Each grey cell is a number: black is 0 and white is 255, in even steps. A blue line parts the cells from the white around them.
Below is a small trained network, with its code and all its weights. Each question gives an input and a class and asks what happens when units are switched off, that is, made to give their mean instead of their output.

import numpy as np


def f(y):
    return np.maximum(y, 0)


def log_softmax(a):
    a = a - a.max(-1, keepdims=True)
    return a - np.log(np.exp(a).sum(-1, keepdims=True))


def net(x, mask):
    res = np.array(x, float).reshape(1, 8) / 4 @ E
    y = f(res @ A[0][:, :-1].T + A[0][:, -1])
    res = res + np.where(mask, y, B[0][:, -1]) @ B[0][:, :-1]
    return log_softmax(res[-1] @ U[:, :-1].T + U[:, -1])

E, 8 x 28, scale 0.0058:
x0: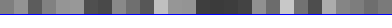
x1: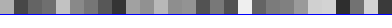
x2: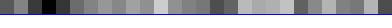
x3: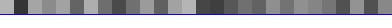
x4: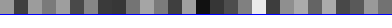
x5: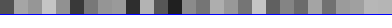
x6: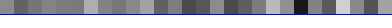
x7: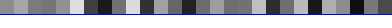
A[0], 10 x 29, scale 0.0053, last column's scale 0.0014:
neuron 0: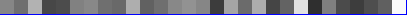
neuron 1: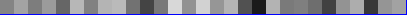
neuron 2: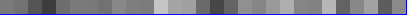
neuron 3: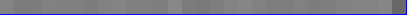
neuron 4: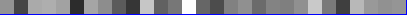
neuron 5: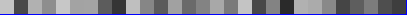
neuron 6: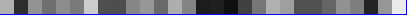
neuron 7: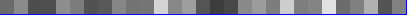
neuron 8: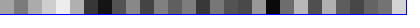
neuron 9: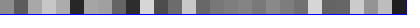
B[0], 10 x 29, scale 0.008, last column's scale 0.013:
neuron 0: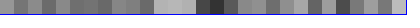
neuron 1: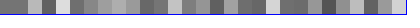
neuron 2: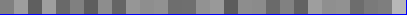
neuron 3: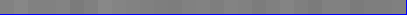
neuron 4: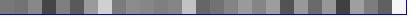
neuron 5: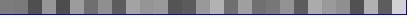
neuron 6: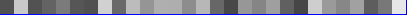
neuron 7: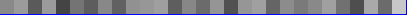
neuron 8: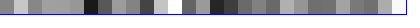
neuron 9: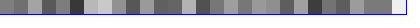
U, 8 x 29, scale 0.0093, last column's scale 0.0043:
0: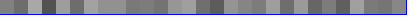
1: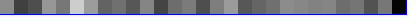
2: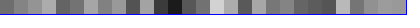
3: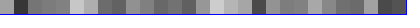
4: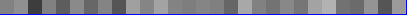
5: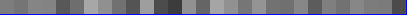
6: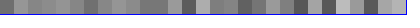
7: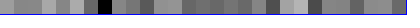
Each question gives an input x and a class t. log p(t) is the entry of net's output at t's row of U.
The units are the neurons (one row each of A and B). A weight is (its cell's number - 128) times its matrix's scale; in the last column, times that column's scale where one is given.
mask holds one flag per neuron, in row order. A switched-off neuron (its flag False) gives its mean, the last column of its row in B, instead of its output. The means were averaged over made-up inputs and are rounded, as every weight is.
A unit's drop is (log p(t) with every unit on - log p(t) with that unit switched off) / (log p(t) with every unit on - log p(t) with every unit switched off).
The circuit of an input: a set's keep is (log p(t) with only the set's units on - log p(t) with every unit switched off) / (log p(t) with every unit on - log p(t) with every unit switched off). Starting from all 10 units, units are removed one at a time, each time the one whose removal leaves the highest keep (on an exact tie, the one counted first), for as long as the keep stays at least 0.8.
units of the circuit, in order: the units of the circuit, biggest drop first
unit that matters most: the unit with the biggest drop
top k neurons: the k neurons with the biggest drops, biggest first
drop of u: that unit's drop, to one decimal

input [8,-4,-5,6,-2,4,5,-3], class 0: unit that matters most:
neuron 9
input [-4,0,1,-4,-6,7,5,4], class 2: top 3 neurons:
[neuron 8; neuron 6; neuron 0]
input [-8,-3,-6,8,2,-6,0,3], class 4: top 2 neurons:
[neuron 5; neuron 0]
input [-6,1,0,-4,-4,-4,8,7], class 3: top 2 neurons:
[neuron 8; neuron 6]
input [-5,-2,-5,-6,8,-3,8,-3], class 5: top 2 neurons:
[neuron 8; neuron 1]
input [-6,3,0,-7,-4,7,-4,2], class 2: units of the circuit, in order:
[neuron 8; neuron 6]
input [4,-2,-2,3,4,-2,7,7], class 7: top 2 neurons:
[neuron 8; neuron 4]
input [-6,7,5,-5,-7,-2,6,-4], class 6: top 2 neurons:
[neuron 1; neuron 4]
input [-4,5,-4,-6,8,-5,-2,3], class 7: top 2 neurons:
[neuron 8; neuron 6]
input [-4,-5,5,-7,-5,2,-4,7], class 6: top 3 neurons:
[neuron 9; neuron 4; neuron 1]
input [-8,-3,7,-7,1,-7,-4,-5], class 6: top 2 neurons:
[neuron 4; neuron 9]
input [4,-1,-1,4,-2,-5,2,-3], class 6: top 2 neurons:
[neuron 9; neuron 6]
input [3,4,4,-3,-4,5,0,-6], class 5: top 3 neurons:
[neuron 8; neuron 6; neuron 1]
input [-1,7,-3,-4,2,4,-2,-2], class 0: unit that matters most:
neuron 6
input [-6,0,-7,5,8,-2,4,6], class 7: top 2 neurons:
[neuron 8; neuron 0]
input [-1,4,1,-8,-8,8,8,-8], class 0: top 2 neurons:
[neuron 9; neuron 1]
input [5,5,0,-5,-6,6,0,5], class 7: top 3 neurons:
[neuron 6; neuron 4; neuron 5]
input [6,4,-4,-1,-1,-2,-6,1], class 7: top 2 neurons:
[neuron 8; neuron 6]
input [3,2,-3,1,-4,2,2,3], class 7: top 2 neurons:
[neuron 6; neuron 4]
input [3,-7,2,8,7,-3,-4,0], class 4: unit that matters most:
neuron 6
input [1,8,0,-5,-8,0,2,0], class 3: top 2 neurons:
[neuron 8; neuron 6]
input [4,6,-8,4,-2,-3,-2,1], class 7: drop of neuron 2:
0.2
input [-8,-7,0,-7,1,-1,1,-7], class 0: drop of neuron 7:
0.0
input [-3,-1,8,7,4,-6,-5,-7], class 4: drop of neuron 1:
0.2
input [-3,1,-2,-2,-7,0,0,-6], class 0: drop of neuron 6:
0.1
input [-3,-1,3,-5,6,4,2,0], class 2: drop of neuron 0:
0.1
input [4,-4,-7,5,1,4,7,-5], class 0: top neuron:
[neuron 9]
